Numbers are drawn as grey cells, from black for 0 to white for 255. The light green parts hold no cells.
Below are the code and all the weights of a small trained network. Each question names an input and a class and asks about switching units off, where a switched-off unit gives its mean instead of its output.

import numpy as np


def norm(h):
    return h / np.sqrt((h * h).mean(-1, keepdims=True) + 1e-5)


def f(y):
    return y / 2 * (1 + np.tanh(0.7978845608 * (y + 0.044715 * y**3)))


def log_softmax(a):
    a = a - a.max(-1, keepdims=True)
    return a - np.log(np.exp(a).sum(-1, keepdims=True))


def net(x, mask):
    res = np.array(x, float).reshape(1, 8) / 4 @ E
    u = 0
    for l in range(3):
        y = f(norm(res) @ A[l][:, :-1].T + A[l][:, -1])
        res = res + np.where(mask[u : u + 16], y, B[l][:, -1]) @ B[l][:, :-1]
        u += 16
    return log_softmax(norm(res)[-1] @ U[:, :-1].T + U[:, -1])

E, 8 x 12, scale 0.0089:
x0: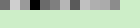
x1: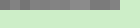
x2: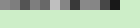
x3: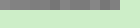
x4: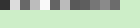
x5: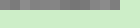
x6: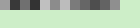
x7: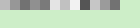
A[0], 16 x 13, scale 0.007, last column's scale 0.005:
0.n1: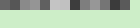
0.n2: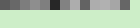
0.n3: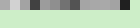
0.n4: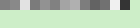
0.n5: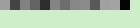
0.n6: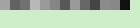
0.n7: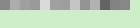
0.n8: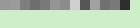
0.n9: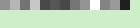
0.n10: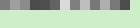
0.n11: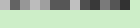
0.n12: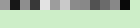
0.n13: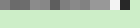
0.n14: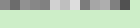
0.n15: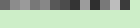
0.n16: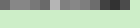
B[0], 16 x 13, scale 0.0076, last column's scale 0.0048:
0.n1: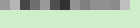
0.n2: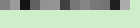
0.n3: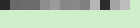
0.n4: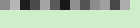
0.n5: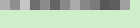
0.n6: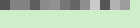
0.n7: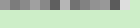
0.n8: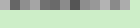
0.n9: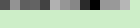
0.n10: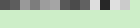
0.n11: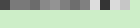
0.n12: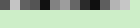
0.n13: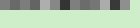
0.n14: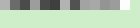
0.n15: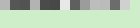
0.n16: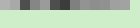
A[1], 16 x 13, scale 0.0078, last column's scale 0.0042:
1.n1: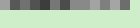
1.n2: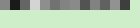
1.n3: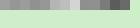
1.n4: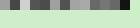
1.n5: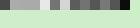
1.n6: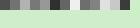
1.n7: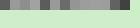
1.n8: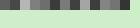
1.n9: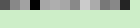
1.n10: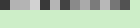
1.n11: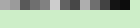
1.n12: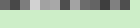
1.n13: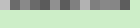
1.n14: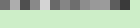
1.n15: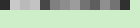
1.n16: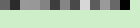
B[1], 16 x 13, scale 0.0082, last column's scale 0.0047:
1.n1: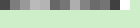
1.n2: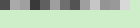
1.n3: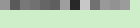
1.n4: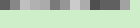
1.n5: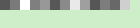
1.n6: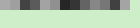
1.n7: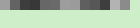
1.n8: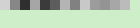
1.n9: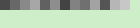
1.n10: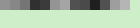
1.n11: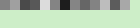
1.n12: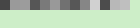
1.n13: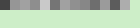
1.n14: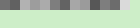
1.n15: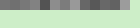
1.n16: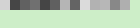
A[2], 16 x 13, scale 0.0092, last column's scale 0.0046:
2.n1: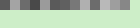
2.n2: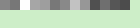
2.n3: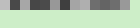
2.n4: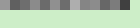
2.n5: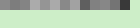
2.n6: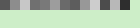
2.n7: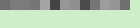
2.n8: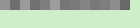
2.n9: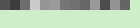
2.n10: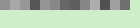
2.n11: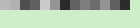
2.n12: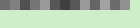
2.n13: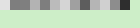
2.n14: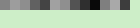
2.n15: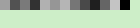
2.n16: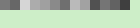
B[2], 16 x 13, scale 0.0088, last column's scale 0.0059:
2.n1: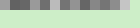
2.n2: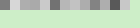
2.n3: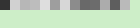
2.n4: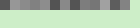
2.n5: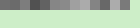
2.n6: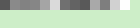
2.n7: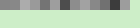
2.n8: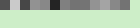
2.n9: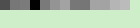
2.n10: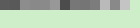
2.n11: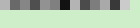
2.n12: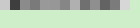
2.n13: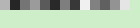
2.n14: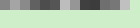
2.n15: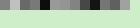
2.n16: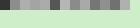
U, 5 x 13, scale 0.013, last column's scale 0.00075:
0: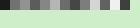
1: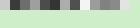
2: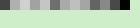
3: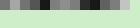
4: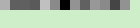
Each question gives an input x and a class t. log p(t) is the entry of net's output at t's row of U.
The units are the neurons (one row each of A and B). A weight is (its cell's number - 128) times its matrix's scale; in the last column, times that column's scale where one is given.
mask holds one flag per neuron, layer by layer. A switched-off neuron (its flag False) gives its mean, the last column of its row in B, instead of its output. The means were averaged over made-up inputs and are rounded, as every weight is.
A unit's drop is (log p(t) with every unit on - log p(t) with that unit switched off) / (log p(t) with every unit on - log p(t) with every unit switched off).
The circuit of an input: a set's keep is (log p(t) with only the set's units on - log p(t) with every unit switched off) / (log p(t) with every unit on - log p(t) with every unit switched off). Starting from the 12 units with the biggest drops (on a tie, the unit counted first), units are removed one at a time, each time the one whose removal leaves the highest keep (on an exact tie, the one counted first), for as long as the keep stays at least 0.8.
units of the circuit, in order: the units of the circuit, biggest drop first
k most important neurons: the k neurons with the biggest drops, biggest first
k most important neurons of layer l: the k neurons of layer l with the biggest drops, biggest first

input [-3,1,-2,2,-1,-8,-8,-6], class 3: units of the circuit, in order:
[0.n9]
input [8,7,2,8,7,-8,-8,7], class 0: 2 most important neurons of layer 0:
[0.n10 0.n3]
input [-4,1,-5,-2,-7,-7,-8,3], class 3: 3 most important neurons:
[0.n9 1.n10 2.n14]
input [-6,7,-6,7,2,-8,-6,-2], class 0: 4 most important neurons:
[0.n11 1.n12 0.n12 0.n6]
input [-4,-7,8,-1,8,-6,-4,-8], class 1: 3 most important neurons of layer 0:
[0.n15 0.n2 0.n4]
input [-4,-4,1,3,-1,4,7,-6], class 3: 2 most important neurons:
[0.n12 0.n14]
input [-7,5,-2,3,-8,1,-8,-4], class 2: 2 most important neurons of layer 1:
[1.n4 1.n1]
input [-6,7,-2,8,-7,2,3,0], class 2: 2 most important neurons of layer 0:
[0.n5 0.n10]
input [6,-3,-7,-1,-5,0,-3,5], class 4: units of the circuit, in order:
[0.n4 1.n6]
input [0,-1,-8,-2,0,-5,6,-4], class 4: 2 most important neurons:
[0.n4 0.n13]
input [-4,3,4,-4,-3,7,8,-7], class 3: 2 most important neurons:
[0.n12 0.n14]
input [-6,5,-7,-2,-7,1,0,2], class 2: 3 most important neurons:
[0.n5 1.n4 1.n1]
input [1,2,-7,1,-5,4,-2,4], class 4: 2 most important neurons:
[0.n4 1.n6]
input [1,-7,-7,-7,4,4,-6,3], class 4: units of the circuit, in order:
[1.n6]
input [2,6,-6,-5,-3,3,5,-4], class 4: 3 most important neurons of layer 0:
[0.n4 0.n13 0.n9]
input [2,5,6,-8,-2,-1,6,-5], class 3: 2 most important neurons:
[0.n12 0.n2]
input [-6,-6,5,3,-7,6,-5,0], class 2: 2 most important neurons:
[1.n4 0.n10]
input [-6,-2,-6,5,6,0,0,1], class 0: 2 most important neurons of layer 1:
[1.n12 1.n2]
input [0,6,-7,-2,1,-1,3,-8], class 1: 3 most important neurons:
[0.n15 1.n16 1.n8]
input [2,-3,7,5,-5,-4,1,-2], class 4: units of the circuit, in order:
[1.n11]
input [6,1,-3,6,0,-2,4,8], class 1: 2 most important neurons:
[0.n14 2.n13]
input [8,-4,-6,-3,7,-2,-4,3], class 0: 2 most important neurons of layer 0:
[0.n10 0.n3]
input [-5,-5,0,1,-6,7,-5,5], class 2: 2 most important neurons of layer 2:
[2.n3 2.n2]
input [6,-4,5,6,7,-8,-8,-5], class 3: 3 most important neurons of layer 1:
[1.n10 1.n1 1.n15]
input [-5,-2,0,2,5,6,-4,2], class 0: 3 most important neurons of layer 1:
[1.n12 1.n2 1.n1]
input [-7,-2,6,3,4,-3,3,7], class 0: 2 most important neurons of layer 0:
[0.n11 0.n15]
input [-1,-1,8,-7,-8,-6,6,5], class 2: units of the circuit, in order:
[2.n3]
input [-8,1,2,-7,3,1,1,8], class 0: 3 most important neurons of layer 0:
[0.n11 0.n15 0.n6]
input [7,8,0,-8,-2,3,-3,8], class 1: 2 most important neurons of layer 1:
[1.n2 1.n12]
